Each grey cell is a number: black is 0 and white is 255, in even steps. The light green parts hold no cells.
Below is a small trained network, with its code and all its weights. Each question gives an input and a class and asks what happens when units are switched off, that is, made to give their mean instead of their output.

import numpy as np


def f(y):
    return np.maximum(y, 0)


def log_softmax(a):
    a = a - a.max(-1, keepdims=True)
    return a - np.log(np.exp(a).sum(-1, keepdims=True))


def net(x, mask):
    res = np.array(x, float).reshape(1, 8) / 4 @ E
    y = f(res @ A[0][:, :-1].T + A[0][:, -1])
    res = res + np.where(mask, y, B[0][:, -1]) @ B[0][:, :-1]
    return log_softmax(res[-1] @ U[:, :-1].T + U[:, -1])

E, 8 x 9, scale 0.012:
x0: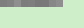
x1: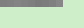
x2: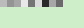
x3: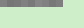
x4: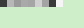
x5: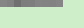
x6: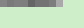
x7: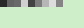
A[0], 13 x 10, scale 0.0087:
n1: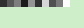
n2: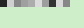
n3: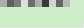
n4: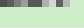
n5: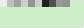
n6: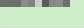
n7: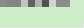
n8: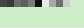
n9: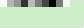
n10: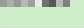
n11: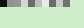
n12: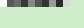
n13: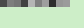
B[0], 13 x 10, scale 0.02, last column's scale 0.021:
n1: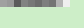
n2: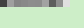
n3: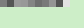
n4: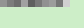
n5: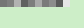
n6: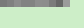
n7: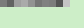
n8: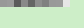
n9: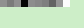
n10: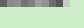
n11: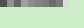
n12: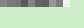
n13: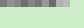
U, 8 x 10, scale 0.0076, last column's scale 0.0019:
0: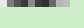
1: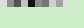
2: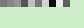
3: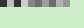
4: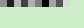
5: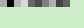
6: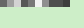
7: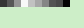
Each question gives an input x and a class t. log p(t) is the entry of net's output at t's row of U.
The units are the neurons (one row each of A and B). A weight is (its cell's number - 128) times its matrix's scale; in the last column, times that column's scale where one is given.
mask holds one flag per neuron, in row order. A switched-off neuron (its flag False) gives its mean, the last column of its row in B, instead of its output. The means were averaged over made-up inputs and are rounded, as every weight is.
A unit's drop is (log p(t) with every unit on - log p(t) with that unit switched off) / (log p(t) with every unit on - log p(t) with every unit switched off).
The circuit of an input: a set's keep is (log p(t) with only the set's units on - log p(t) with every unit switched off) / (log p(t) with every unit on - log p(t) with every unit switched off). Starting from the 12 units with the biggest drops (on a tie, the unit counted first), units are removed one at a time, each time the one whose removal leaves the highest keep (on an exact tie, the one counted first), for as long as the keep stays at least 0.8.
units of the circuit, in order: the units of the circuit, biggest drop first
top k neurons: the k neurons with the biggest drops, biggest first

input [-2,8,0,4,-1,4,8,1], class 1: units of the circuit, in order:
(n9 n2)
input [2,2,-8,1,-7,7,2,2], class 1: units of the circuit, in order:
(n8)
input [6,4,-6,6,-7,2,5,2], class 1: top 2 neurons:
(n9 n8)
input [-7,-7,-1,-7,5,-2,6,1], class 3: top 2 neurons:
(n9 n11)
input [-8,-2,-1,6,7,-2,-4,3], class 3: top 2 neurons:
(n9 n11)
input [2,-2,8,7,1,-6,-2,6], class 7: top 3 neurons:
(n11 n12 n10)
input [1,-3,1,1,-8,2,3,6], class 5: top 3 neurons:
(n3 n1 n7)
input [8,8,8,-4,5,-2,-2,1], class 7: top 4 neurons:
(n9 n7 n3 n11)
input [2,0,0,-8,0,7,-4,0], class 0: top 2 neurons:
(n2 n5)
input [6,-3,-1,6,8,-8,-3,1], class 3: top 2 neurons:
(n9 n11)
